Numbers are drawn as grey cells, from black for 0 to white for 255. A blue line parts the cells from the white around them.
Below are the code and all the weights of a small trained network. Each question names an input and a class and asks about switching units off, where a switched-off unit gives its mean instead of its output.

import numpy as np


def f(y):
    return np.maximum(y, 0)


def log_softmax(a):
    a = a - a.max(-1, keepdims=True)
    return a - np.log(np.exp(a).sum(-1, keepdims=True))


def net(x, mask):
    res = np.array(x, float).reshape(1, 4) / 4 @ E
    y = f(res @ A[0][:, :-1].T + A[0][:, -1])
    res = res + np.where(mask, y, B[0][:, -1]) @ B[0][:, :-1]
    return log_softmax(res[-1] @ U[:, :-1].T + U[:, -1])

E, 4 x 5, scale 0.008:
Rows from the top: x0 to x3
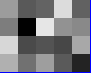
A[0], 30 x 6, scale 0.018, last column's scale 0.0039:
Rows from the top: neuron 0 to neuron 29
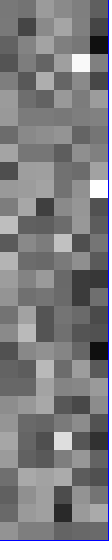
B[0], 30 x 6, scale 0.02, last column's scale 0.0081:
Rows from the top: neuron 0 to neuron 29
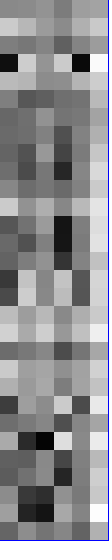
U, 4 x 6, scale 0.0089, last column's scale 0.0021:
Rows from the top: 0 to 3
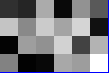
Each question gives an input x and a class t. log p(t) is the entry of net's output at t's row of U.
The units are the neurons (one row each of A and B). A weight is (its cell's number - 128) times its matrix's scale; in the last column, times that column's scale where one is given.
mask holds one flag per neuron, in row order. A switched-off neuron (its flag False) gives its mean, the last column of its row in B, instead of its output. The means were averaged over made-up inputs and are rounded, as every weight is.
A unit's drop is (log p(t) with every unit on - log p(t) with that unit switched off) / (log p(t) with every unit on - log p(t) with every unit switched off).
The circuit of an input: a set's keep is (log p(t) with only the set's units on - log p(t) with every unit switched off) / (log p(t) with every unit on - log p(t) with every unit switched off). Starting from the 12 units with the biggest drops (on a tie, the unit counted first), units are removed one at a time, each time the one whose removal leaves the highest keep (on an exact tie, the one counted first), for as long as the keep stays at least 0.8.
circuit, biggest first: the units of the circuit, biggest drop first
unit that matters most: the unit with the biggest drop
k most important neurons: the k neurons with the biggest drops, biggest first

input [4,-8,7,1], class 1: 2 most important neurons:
[neuron 18; neuron 11]
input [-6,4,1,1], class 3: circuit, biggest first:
[neuron 28]
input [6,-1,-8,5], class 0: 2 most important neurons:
[neuron 13; neuron 26]
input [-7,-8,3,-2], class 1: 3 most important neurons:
[neuron 18; neuron 11; neuron 17]
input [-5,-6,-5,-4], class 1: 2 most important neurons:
[neuron 18; neuron 11]
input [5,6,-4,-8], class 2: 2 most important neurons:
[neuron 3; neuron 18]
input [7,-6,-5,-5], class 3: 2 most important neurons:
[neuron 24; neuron 13]
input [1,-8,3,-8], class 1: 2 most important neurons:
[neuron 11; neuron 18]
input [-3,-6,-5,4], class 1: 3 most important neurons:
[neuron 18; neuron 17; neuron 12]
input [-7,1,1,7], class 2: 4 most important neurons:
[neuron 22; neuron 15; neuron 24; neuron 16]
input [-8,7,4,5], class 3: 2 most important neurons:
[neuron 28; neuron 27]
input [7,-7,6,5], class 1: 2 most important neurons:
[neuron 18; neuron 28]
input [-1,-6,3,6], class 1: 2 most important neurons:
[neuron 18; neuron 3]
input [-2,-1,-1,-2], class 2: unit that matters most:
neuron 24
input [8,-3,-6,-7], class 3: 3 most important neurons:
[neuron 24; neuron 13; neuron 22]
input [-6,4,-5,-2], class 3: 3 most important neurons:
[neuron 28; neuron 27; neuron 12]
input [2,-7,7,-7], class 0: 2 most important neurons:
[neuron 12; neuron 25]
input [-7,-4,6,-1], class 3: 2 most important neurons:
[neuron 28; neuron 27]
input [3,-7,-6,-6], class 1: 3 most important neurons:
[neuron 11; neuron 18; neuron 17]
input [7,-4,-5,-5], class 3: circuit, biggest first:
[neuron 24]
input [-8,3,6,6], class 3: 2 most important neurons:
[neuron 28; neuron 3]
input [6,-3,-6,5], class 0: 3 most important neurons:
[neuron 13; neuron 26; neuron 28]
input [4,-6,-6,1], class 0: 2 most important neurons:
[neuron 13; neuron 26]
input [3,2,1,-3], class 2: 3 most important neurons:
[neuron 28; neuron 3; neuron 27]
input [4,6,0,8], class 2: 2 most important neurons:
[neuron 15; neuron 16]
